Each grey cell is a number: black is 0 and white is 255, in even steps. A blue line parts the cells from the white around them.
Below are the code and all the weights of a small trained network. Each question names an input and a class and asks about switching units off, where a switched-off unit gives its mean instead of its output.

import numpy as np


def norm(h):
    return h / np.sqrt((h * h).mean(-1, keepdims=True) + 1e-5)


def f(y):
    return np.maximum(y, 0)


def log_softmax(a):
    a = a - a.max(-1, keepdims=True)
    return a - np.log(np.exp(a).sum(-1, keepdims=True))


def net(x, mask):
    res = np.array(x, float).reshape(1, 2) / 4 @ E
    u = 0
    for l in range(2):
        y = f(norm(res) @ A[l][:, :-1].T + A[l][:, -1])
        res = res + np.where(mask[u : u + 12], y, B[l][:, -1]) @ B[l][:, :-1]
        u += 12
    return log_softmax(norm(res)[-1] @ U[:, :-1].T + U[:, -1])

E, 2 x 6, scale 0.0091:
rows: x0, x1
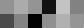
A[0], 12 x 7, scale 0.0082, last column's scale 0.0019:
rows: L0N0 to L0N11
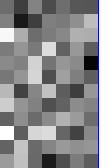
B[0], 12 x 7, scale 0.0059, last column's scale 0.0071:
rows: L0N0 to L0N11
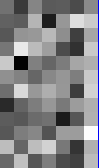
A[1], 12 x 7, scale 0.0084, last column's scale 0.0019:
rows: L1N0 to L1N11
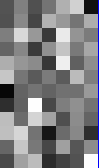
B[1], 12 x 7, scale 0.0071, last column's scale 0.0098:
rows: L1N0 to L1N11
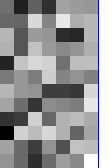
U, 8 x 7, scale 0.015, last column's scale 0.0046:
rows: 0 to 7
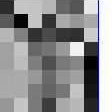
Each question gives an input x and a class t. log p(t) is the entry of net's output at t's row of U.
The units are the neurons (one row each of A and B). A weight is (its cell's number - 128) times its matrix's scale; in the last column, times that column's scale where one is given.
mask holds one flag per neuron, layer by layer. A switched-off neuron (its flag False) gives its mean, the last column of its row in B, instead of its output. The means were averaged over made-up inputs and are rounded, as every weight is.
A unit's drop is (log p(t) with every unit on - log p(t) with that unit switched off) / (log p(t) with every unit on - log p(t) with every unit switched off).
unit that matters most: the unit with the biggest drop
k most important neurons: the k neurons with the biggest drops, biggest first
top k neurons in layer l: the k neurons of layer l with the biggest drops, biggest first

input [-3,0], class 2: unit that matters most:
L1N4
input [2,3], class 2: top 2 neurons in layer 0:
L0N8, L0N5
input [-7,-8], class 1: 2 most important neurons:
L1N8, L0N9
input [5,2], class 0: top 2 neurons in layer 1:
L1N4, L1N9
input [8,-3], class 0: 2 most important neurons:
L1N4, L1N9
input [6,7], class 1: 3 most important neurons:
L0N3, L1N0, L0N6
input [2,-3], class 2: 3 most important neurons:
L0N7, L0N11, L0N10
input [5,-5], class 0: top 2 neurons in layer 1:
L1N9, L1N4
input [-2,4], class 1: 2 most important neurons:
L1N1, L0N1
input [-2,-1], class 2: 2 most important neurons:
L0N9, L1N4
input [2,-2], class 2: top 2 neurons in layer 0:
L0N7, L0N11
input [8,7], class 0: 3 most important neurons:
L1N4, L1N9, L1N2
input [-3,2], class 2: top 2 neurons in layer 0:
L0N1, L0N3
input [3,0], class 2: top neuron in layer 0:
L0N7
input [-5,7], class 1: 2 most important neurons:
L0N1, L1N1
